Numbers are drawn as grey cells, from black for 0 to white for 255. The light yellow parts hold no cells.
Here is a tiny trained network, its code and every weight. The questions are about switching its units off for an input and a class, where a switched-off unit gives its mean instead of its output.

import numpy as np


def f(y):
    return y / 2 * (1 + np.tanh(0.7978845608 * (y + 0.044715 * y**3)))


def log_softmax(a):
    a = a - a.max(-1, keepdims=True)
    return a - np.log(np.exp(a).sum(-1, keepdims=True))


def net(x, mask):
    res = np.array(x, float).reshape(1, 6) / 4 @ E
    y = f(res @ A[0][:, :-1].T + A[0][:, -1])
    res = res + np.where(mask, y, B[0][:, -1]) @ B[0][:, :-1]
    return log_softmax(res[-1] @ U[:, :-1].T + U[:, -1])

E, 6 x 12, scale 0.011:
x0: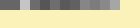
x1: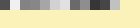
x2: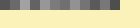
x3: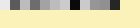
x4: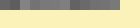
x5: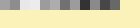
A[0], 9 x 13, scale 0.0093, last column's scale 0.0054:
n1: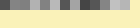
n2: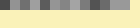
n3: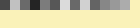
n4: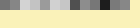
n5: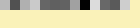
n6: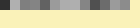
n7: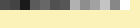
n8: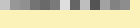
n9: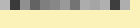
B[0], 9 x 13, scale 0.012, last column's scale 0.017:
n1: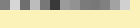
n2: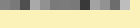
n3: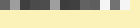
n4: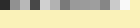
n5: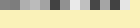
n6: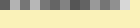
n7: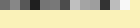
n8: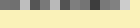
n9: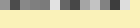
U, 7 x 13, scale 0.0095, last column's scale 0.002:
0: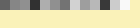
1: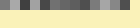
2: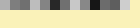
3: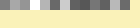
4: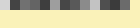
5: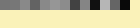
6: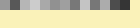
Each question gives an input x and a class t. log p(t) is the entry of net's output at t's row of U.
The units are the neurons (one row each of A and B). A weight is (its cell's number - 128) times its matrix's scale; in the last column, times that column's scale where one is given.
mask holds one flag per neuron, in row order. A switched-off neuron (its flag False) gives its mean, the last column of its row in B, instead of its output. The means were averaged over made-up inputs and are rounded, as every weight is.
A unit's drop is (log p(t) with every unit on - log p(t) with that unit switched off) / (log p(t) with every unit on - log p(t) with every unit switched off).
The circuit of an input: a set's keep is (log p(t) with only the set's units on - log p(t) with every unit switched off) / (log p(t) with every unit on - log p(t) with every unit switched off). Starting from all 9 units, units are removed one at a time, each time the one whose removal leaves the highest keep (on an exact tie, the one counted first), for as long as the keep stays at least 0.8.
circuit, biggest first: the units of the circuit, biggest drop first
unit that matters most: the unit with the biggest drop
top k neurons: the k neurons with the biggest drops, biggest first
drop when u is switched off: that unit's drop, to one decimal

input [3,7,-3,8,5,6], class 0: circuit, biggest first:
(n4)
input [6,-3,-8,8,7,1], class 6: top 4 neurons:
(n7 n5 n3 n4)
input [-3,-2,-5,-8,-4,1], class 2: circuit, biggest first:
(n4 n5)
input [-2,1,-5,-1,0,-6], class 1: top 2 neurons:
(n3 n4)
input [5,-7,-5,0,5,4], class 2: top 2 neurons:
(n5 n4)
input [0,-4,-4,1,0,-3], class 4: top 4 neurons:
(n4 n9 n1 n5)
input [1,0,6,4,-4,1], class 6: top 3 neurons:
(n7 n3 n9)
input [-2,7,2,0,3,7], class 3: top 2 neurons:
(n7 n1)
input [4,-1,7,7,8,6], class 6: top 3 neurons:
(n7 n5 n9)
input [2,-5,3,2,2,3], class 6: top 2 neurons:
(n5 n9)
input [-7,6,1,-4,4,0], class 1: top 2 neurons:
(n3 n5)
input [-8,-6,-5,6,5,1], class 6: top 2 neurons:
(n5 n7)
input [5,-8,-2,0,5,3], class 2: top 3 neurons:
(n5 n4 n7)
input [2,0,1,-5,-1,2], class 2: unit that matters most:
n4
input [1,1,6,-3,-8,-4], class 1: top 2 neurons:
(n4 n3)
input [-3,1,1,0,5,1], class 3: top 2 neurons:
(n7 n3)
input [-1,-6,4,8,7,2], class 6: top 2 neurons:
(n5 n7)
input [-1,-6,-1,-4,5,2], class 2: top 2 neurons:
(n5 n4)
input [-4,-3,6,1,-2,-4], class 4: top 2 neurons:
(n4 n9)
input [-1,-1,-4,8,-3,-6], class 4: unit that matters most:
n9
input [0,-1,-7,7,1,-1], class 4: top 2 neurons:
(n9 n5)
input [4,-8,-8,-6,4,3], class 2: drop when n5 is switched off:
1.3
